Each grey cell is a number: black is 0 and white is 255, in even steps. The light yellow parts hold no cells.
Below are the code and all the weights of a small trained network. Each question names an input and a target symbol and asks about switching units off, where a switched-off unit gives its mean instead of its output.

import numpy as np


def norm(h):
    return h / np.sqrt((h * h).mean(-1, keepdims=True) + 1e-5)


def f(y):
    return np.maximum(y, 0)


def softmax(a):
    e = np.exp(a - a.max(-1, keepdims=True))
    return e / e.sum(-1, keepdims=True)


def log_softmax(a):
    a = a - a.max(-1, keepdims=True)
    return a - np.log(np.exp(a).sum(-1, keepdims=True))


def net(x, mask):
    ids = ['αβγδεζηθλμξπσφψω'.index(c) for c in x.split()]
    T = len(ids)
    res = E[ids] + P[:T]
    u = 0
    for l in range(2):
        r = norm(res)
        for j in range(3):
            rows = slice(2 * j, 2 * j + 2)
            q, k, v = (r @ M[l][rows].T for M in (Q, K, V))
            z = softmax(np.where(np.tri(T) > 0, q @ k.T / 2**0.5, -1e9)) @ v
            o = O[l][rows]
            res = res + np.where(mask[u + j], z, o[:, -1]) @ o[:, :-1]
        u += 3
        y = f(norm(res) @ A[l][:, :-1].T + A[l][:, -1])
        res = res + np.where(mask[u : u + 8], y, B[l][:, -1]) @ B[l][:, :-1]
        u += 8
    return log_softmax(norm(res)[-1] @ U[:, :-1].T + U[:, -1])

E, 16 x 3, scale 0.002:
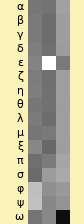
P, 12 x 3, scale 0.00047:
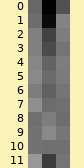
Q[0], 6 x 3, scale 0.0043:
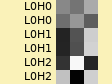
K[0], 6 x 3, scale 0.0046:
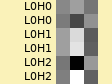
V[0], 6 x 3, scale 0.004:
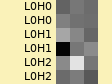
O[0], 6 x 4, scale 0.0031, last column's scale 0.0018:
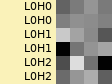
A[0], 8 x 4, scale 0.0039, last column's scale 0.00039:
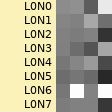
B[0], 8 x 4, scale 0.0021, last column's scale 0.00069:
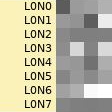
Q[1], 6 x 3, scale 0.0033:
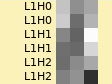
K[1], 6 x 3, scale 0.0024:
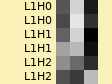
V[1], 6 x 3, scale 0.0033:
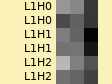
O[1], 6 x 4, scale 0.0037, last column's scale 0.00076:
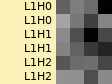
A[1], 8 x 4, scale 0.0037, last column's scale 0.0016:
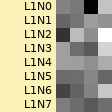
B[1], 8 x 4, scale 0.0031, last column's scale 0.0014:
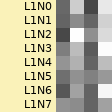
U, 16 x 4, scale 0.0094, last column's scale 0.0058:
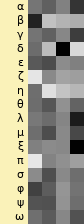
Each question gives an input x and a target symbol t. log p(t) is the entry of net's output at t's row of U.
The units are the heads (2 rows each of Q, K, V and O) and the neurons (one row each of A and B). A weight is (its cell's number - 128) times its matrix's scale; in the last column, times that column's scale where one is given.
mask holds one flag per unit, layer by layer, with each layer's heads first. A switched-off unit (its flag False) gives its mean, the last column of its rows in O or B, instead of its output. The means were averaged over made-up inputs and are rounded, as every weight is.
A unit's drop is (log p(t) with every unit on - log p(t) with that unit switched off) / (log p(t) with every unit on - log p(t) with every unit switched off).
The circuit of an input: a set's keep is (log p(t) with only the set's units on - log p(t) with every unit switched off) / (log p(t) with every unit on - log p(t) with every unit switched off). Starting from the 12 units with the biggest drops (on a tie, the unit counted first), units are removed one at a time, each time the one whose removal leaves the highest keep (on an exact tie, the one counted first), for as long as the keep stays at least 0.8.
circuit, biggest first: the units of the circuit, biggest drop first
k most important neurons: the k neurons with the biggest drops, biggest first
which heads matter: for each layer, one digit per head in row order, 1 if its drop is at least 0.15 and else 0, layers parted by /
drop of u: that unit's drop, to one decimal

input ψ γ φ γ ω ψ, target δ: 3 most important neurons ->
[L0N6, L1N0, L1N3]
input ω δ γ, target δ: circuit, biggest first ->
[L1H1]
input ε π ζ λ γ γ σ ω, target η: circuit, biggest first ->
[L1H1, L0H2, L0N6]
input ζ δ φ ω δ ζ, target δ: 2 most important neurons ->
[L0N6, L0N3]
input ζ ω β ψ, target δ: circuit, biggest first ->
[L1H1, L0N6]
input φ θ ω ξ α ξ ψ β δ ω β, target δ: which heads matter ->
000 / 011
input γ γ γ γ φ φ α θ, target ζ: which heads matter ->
010 / 000
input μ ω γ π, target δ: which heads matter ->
000 / 111
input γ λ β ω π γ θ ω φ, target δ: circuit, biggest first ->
[L1H1, L0N6, L0H1]
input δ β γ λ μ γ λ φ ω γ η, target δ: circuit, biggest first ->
[L0N6, L1H1, L0H2, L0H1]
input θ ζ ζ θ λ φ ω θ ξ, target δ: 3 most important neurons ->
[L0N6, L0N3, L1N3]
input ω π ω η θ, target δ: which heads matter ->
000 / 010
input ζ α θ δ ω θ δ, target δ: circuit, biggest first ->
[L0N6, L1H1]
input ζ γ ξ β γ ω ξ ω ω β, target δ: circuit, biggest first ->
[L1H1]
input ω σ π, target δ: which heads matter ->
000 / 110
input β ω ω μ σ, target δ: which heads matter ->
000 / 010
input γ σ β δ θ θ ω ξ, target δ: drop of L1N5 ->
0.0
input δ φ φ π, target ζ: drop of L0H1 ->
1.3
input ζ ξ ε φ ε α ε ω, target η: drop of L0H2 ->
0.1
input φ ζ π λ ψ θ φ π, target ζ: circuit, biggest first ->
[L0H1]
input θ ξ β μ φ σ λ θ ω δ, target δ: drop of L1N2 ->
0.1
